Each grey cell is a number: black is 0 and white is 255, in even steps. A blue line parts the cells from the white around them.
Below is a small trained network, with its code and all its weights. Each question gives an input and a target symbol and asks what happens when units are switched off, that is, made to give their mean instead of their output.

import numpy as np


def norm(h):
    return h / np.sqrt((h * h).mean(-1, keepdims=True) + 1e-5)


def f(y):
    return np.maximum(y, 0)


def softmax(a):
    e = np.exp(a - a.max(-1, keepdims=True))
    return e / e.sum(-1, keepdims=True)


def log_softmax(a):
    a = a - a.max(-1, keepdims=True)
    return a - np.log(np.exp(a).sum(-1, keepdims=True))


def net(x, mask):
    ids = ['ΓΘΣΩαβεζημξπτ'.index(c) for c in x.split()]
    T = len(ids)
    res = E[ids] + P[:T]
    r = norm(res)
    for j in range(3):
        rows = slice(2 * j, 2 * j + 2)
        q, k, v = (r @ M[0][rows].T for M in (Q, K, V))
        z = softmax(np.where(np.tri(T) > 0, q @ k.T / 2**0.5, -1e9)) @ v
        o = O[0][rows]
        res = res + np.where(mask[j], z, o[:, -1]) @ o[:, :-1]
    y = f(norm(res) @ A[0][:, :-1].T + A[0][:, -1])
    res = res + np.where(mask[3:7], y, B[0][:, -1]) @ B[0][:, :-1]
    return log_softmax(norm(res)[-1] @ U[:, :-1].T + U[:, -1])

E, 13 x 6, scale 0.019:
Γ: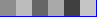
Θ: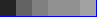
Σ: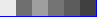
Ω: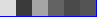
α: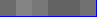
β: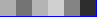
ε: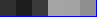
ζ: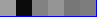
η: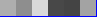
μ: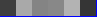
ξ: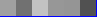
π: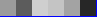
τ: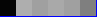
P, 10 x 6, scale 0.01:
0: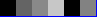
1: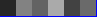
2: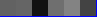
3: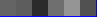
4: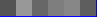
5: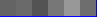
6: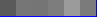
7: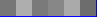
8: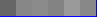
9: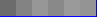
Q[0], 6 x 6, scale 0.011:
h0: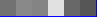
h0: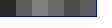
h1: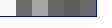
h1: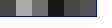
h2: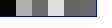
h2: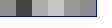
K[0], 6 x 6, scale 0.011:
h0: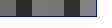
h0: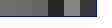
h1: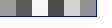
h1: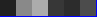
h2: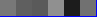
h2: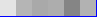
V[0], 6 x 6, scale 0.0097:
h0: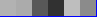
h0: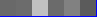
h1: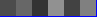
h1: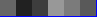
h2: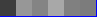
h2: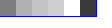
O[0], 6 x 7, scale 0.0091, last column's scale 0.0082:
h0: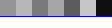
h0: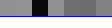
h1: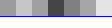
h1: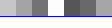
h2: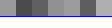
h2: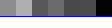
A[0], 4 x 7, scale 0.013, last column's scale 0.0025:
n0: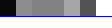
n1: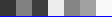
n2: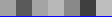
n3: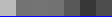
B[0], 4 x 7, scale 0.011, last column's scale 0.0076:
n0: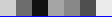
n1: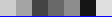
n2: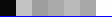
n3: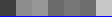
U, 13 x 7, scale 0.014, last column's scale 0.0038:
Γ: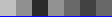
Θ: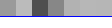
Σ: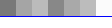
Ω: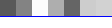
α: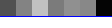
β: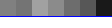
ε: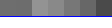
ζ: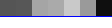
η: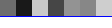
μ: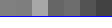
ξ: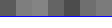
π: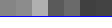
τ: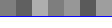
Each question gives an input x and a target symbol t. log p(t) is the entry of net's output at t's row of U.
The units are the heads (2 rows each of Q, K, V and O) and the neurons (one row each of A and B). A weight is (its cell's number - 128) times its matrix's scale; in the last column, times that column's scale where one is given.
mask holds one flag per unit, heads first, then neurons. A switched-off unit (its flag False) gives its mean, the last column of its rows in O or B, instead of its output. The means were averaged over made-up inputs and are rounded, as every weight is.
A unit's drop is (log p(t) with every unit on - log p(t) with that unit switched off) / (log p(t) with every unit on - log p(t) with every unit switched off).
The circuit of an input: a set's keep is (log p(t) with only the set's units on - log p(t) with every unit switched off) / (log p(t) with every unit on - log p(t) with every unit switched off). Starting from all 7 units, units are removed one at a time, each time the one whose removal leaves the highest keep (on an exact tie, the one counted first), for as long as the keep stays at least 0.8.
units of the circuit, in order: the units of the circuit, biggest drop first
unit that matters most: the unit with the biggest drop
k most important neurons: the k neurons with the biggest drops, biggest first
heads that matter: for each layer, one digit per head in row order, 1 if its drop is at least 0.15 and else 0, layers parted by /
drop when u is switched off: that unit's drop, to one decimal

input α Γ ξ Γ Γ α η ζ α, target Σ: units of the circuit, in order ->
[h1 h0 n0]
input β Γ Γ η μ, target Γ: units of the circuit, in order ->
[n0]
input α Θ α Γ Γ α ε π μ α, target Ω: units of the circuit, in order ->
[h0 n0 n1]
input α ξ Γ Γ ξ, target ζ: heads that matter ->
010
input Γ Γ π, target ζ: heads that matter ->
000
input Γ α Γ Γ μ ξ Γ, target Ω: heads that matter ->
110
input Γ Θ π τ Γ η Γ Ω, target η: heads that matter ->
010
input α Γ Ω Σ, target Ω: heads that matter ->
000
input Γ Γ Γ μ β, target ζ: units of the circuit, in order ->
[n2 h2]
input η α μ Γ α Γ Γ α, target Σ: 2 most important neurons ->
[n0 n1]
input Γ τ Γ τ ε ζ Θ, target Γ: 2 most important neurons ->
[n0 n2]
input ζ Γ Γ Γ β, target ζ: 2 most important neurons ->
[n2 n1]
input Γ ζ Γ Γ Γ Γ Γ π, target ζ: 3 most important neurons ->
[n2 n1 n0]
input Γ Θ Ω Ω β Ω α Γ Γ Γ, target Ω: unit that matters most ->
h0
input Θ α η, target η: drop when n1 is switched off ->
0.1
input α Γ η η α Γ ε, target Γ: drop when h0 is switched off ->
0.1
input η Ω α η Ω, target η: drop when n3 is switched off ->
0.0
